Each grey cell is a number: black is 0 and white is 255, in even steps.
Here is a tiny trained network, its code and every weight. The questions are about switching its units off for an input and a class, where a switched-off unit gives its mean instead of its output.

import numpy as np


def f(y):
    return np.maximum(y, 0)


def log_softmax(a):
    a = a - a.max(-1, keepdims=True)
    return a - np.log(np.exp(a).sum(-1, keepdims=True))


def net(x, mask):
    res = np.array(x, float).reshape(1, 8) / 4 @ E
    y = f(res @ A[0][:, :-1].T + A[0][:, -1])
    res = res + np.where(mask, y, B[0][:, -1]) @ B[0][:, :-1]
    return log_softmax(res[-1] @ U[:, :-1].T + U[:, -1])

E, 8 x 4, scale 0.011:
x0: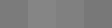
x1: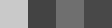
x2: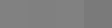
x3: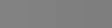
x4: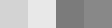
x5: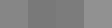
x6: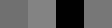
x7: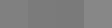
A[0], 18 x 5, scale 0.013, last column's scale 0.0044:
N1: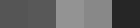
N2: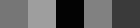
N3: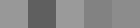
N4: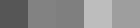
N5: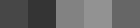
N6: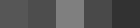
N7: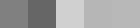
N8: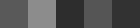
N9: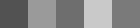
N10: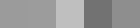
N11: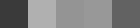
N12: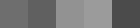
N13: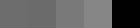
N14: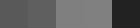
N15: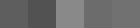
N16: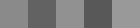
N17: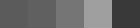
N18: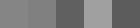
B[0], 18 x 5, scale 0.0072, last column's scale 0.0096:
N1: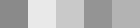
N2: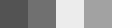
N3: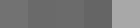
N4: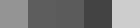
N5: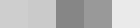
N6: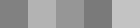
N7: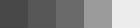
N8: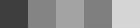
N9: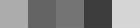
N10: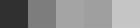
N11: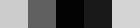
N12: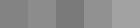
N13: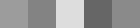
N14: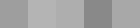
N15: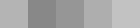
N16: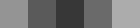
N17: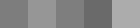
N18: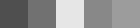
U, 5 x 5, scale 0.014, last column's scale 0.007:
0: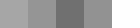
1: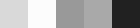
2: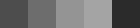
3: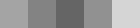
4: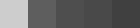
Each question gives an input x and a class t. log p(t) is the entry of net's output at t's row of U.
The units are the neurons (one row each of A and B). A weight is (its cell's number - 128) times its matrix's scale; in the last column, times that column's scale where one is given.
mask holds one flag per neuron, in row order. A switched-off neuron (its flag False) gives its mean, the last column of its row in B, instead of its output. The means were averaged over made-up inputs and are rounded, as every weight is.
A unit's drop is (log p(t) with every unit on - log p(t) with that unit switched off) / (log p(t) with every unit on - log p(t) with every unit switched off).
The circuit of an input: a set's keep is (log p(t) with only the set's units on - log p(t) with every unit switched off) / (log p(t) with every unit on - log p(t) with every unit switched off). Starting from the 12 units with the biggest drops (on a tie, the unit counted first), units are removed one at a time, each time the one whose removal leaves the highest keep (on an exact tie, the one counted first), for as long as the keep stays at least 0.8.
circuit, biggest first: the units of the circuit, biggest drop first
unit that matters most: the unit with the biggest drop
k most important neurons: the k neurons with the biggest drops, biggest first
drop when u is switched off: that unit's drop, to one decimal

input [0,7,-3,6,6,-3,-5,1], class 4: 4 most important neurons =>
N2, N5, N1, N16
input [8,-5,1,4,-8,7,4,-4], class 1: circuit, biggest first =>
N5, N1
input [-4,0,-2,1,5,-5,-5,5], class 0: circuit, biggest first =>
N5, N1
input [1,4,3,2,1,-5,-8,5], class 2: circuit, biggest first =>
N10, N7
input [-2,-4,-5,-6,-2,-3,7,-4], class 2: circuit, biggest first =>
N2
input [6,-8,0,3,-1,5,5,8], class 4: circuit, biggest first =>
N11, N9
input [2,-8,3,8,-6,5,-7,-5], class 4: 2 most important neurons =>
N11, N4
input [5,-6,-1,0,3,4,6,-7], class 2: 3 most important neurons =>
N2, N5, N8
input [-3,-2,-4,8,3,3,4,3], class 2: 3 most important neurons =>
N5, N2, N11
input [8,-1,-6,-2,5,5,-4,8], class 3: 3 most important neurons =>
N5, N1, N2
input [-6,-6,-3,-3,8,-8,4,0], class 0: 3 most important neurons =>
N5, N1, N11
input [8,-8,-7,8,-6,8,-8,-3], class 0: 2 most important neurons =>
N11, N7
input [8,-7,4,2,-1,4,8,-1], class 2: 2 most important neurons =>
N2, N8
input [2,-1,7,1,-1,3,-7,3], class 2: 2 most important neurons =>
N7, N10
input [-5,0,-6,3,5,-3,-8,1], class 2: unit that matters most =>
N10
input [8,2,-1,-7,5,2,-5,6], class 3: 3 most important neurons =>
N5, N2, N1
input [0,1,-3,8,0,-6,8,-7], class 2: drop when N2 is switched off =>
0.1
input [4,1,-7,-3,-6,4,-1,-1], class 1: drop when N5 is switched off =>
0.2
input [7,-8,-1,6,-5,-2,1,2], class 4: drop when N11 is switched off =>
0.4
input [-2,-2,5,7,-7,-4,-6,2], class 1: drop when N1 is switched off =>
0.3
